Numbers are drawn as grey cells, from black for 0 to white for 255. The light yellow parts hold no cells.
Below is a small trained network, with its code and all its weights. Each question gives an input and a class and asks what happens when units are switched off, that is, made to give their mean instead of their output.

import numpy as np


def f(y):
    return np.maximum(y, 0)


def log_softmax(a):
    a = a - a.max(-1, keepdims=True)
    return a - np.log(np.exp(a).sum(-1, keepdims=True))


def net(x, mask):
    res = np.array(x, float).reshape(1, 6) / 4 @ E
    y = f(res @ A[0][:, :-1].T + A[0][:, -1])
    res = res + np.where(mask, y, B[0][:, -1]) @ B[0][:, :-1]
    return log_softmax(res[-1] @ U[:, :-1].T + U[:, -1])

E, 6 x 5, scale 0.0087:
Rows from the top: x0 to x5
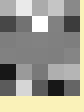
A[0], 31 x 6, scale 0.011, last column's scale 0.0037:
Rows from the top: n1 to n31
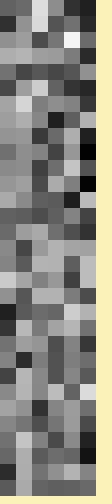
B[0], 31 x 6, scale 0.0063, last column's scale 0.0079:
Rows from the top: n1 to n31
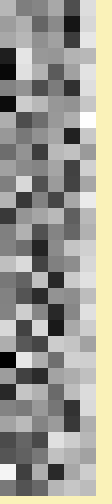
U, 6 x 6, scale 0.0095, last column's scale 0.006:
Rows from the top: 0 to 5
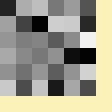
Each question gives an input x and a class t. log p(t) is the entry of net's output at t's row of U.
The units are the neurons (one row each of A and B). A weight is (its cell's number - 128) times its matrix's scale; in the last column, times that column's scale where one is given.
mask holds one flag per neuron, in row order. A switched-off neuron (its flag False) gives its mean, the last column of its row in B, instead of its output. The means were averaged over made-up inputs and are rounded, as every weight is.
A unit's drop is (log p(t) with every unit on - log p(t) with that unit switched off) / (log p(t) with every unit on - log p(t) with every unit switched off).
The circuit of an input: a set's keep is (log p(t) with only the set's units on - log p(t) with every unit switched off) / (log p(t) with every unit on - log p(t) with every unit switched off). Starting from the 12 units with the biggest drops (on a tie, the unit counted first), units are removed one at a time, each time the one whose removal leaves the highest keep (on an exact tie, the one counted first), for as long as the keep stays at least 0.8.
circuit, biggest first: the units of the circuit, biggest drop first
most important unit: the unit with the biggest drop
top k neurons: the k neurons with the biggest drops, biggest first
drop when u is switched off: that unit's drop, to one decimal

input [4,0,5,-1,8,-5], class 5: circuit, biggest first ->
(n21; n30)
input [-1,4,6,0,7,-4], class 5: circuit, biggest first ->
(n21; n30)
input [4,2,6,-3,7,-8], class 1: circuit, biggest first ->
(n16)
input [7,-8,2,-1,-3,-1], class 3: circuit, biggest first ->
(n3; n26)
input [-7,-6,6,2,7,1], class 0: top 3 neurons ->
(n14; n5; n13)
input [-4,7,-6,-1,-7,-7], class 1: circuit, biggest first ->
(n19; n16)
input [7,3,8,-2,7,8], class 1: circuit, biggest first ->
(n24; n28)
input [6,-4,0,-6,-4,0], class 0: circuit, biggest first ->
(n7; n4)
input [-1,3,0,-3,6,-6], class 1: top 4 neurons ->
(n16; n19; n18; n5)
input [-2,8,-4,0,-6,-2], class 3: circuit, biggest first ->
(n1; n6)
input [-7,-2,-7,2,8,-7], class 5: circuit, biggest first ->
(n20; n30)
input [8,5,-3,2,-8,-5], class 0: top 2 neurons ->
(n4; n25)
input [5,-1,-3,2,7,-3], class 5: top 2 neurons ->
(n21; n30)
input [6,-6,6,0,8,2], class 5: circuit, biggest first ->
(n21)
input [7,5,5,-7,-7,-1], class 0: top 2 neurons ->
(n4; n25)
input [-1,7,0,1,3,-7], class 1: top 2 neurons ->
(n16; n19)
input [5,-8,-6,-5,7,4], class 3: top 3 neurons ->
(n3; n9; n11)
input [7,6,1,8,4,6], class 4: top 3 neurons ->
(n30; n21; n24)
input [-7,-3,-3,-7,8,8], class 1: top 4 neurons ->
(n24; n31; n28; n10)
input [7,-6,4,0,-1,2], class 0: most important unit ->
n7
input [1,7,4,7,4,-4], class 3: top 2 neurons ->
(n2; n1)
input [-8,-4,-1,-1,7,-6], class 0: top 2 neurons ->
(n23; n14)
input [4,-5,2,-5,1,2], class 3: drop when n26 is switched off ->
0.2
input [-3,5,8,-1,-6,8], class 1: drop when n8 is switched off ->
0.1
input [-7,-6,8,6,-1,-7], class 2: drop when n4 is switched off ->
0.2
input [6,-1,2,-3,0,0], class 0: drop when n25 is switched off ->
0.1
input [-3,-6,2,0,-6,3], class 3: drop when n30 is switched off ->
0.2
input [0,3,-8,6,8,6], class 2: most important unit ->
n21
